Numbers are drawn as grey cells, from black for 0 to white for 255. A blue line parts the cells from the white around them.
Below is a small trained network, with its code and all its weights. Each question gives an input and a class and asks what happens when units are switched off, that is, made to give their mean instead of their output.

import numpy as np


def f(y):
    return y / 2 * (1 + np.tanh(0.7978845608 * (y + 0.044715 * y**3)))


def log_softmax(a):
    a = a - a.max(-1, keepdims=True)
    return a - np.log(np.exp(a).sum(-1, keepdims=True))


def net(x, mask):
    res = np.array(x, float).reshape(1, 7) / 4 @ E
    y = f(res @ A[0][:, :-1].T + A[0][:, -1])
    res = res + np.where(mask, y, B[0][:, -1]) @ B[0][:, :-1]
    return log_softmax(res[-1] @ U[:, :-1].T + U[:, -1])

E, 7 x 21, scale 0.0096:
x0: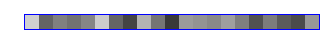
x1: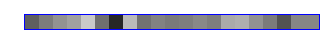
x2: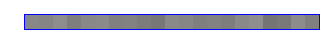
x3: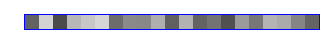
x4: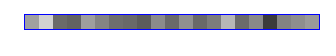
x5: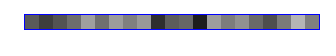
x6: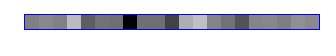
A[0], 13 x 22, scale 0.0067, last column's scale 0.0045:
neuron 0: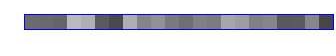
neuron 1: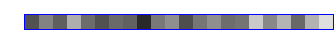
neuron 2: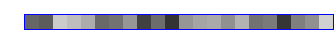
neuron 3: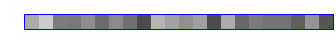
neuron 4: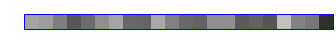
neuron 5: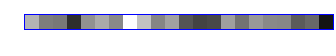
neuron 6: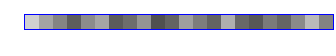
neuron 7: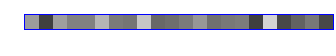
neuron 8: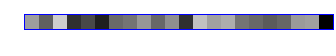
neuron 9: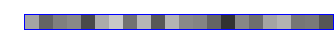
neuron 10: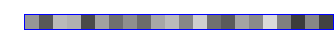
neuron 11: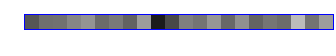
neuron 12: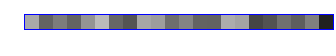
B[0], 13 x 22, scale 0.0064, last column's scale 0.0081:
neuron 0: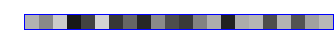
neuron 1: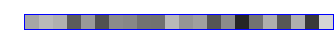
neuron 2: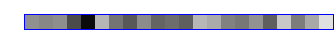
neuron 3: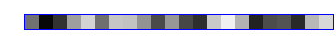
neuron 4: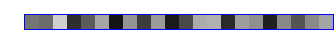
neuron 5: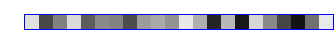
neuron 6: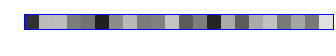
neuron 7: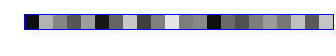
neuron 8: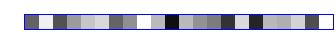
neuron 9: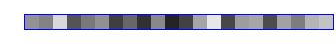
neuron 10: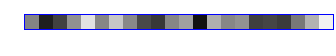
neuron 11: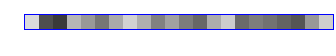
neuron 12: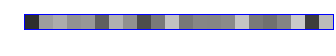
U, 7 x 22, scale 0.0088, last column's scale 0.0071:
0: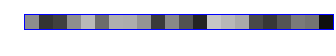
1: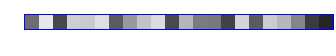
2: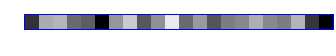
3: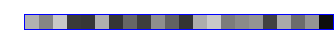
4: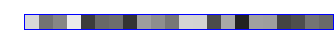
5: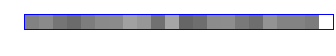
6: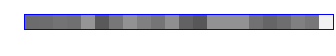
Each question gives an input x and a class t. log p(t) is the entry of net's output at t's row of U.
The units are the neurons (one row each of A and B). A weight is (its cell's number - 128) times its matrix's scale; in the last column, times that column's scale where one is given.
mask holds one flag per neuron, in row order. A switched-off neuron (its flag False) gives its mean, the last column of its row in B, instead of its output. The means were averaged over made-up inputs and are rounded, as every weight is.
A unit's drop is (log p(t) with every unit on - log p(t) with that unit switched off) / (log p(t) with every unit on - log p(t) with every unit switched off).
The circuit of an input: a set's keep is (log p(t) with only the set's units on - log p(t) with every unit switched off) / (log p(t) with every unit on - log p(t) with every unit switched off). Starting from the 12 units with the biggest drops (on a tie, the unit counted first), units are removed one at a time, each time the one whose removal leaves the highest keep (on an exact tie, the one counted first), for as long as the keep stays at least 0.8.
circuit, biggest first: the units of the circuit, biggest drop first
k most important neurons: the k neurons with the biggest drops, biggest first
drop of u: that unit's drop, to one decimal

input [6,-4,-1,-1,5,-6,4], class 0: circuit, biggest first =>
(neuron 3)
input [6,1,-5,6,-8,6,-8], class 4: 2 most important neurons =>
(neuron 5; neuron 8)
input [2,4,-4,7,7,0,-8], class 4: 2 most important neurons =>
(neuron 5; neuron 8)
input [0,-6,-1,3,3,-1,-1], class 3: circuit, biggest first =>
(neuron 8; neuron 4)
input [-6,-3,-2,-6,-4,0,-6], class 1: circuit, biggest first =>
(neuron 8; neuron 6)
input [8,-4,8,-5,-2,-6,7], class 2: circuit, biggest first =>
(neuron 7; neuron 6)
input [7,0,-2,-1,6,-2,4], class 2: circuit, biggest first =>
(neuron 6; neuron 12)
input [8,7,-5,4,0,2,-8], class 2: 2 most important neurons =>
(neuron 12; neuron 7)
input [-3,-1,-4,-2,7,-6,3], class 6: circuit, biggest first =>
(neuron 3; neuron 10)
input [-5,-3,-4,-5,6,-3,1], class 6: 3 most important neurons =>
(neuron 3; neuron 6; neuron 7)
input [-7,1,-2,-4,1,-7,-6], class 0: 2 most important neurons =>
(neuron 3; neuron 10)
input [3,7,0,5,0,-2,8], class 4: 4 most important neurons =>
(neuron 8; neuron 9; neuron 4; neuron 6)
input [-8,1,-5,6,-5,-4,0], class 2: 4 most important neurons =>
(neuron 8; neuron 1; neuron 3; neuron 11)
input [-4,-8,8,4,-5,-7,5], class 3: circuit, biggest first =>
(neuron 9)
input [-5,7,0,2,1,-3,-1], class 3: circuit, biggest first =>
(neuron 0; neuron 2)
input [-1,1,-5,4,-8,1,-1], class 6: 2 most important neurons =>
(neuron 8; neuron 3)
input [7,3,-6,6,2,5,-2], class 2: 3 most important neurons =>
(neuron 8; neuron 6; neuron 12)
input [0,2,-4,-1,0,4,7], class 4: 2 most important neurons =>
(neuron 3; neuron 10)
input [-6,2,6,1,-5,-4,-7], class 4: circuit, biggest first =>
(neuron 5; neuron 7)
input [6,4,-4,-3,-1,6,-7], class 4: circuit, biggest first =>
(neuron 5)
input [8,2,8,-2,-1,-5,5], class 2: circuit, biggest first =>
(neuron 7; neuron 6)
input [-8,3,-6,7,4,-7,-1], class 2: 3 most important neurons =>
(neuron 8; neuron 1; neuron 11)
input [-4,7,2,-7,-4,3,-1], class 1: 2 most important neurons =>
(neuron 8; neuron 9)
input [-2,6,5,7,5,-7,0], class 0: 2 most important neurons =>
(neuron 3; neuron 8)
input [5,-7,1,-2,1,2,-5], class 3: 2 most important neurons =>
(neuron 9; neuron 4)
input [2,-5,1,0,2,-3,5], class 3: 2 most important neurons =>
(neuron 5; neuron 4)
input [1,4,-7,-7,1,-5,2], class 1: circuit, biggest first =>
(neuron 8)
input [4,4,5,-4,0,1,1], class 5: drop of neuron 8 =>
0.3
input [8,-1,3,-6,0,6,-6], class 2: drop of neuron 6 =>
0.2
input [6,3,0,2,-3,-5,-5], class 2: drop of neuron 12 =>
0.2
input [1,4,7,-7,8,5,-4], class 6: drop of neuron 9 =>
-0.1
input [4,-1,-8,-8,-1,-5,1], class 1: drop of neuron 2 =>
0.0
